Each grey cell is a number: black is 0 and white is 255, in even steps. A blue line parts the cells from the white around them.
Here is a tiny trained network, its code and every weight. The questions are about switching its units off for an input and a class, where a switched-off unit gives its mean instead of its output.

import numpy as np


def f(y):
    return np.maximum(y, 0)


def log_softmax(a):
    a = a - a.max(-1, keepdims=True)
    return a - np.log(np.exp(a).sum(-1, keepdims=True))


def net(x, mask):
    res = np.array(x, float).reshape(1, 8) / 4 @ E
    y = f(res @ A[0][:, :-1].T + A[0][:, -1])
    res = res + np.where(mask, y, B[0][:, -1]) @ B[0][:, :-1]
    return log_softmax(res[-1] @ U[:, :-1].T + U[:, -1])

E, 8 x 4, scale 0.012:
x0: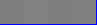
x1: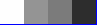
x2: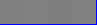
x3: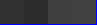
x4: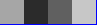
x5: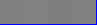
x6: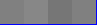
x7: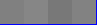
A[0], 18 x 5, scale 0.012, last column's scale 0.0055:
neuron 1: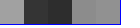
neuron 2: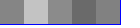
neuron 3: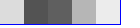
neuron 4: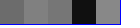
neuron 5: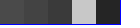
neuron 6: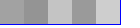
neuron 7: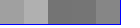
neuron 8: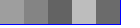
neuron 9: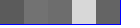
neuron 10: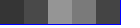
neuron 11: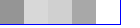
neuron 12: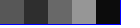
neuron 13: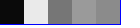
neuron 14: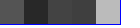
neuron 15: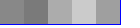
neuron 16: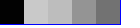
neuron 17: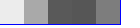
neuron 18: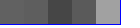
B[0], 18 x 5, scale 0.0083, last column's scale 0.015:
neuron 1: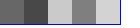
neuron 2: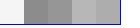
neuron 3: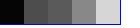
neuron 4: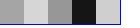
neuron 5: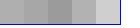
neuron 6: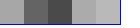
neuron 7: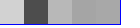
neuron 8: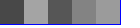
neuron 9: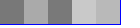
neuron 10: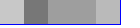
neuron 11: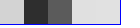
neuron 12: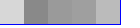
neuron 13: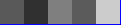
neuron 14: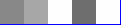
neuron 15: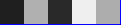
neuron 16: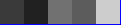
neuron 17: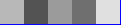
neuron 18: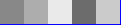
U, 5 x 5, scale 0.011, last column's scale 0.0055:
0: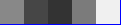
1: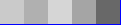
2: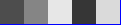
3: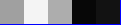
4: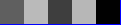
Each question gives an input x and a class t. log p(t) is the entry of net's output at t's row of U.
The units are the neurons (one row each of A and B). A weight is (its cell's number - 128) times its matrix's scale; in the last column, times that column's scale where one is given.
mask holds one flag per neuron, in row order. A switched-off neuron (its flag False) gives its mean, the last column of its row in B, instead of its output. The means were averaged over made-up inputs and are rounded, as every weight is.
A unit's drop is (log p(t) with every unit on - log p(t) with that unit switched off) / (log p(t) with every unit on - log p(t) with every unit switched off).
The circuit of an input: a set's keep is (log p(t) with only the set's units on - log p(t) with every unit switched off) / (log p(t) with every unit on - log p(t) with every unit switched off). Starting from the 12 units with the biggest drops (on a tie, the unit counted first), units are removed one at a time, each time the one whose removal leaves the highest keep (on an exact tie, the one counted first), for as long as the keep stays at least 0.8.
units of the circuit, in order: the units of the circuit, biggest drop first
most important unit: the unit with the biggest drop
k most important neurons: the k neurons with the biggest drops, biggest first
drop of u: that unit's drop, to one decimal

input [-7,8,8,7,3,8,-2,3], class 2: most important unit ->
neuron 1
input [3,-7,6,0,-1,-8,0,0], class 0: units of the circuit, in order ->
(neuron 16; neuron 14)
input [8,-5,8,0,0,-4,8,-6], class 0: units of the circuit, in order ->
(neuron 14; neuron 16)
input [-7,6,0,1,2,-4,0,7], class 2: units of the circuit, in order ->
(neuron 11; neuron 3)
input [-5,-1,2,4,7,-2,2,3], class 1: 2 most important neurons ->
(neuron 5; neuron 12)
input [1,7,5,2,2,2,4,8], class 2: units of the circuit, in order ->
(neuron 3; neuron 11)
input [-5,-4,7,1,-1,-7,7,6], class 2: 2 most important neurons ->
(neuron 11; neuron 6)
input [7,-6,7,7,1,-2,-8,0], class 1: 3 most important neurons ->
(neuron 5; neuron 12; neuron 10)
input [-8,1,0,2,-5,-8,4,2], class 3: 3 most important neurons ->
(neuron 4; neuron 3; neuron 1)
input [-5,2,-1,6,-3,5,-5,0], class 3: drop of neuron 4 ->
0.2
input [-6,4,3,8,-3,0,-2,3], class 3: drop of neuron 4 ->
0.3
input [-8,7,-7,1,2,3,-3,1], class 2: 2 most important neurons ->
(neuron 11; neuron 3)
